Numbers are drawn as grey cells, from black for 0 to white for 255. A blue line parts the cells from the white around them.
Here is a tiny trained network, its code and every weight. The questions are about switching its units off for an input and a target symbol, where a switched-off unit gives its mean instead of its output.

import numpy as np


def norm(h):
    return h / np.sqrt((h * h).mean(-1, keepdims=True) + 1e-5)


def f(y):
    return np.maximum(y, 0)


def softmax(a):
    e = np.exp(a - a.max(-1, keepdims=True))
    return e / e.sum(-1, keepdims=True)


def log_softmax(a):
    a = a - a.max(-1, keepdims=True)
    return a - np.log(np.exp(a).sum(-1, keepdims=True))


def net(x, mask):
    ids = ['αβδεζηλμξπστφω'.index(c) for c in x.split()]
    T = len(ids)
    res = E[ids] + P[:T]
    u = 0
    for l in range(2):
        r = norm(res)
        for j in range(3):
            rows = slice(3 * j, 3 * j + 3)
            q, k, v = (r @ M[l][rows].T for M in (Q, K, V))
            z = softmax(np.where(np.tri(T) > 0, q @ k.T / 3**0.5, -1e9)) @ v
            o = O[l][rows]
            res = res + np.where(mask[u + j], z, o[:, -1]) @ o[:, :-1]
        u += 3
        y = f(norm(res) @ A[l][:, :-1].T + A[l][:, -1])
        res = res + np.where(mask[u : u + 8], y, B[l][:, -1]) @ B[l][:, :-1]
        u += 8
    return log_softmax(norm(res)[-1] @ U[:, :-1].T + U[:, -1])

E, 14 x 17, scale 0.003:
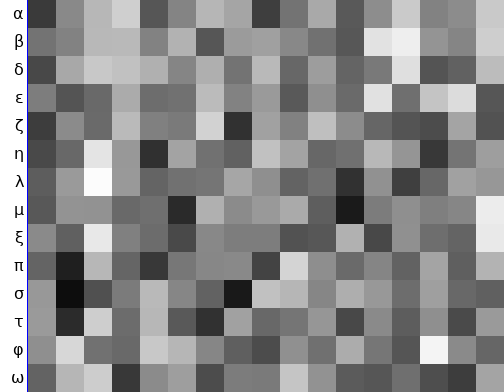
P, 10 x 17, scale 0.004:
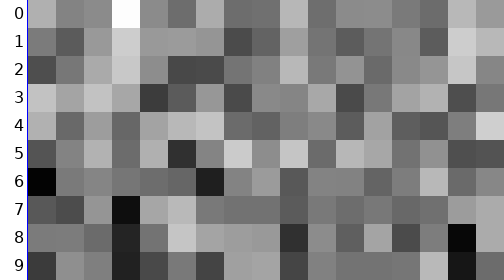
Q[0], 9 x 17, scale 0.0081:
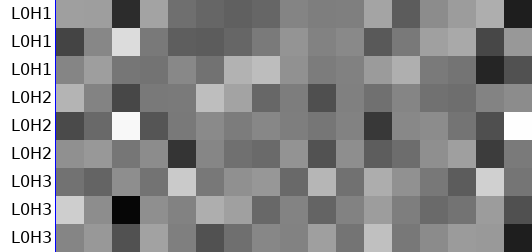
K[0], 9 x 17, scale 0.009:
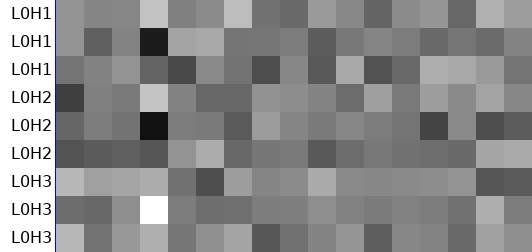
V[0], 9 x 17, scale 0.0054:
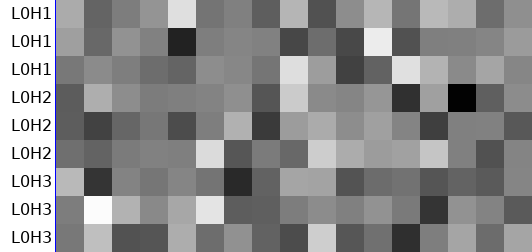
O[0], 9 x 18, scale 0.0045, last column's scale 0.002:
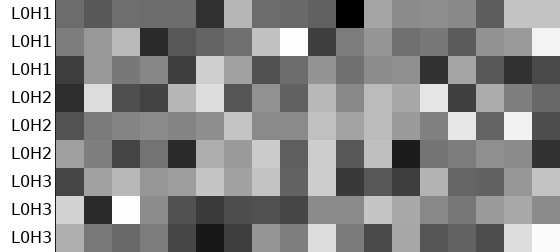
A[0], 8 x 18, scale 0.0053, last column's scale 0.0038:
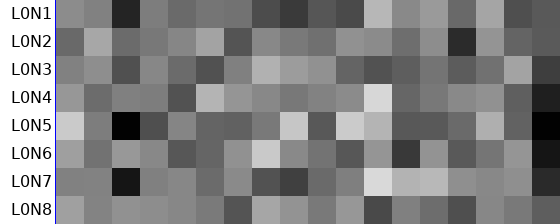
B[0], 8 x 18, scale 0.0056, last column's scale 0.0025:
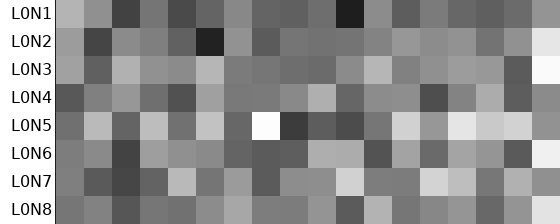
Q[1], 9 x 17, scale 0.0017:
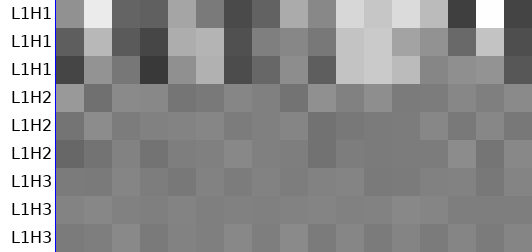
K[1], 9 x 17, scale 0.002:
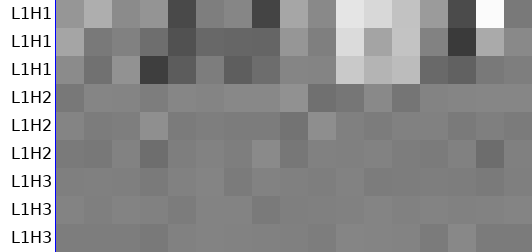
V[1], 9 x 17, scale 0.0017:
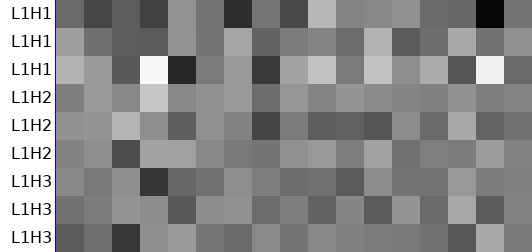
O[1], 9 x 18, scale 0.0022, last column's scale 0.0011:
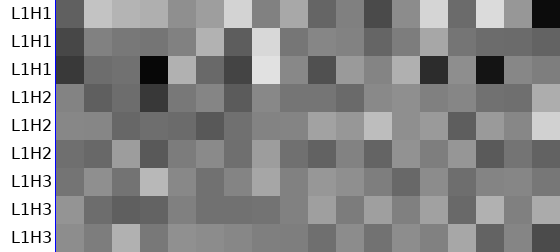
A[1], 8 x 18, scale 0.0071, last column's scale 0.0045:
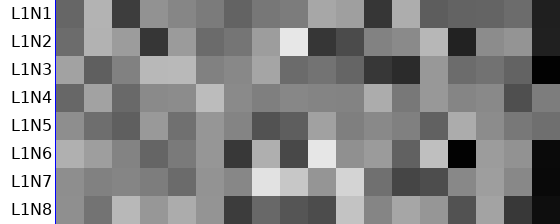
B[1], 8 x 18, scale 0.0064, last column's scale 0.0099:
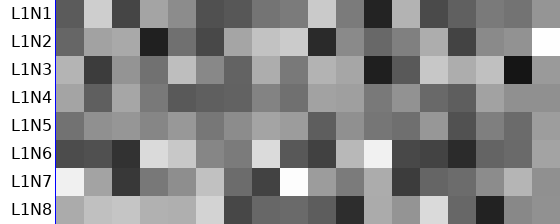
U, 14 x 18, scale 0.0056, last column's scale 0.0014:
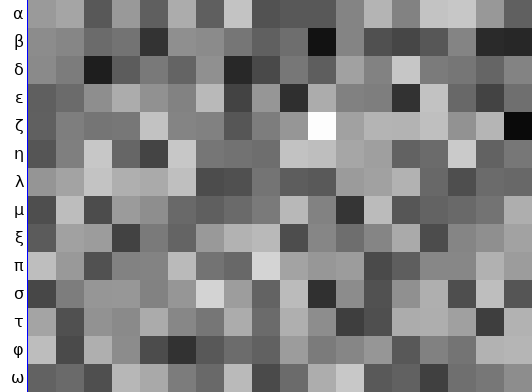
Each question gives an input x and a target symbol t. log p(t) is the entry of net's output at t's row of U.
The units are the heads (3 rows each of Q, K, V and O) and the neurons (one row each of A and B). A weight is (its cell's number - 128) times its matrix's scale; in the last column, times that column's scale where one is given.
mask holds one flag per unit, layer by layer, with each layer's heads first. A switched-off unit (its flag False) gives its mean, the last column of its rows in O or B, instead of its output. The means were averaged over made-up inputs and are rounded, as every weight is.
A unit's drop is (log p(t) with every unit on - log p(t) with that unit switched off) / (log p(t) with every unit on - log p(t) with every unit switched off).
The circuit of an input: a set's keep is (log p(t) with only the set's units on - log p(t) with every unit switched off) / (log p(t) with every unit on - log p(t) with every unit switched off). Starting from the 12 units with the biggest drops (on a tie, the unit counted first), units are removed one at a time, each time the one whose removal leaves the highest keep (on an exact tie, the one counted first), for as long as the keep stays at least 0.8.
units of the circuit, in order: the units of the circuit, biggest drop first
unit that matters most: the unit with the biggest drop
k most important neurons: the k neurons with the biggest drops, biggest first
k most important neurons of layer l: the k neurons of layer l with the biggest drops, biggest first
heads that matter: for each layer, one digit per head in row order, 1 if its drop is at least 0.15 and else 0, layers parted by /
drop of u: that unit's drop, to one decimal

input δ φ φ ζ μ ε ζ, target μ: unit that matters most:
L0H1
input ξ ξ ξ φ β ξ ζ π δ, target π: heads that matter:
010 / 000
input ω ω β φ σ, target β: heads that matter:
110 / 000
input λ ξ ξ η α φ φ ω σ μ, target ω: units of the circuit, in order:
[L1N6, L0H2]
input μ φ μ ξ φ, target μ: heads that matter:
001 / 000
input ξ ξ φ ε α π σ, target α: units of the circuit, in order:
[L0N5, L0H3]
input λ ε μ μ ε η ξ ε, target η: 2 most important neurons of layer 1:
[L1N2, L1N4]
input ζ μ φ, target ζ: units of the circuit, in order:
[L0H2, L0N7]
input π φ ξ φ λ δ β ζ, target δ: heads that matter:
100 / 000
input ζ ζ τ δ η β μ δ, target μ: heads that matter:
101 / 000
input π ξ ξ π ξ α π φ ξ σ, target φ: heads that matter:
001 / 000
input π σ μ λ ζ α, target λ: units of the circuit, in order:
[L1N8, L0H3, L0H1]
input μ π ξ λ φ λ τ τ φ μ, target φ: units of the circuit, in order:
[L0H3, L1N2]
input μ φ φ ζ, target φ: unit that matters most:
L0H3
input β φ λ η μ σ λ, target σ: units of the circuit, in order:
[L0H1, L1N2, L0H2]
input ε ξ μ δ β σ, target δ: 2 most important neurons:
[L0N1, L0N7]
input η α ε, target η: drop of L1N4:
0.1
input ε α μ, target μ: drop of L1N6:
0.0
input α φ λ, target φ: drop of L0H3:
0.2
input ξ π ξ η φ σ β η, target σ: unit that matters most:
L0H1
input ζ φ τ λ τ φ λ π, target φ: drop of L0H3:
0.3
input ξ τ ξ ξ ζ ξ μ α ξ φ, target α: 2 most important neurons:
[L0N5, L1N2]
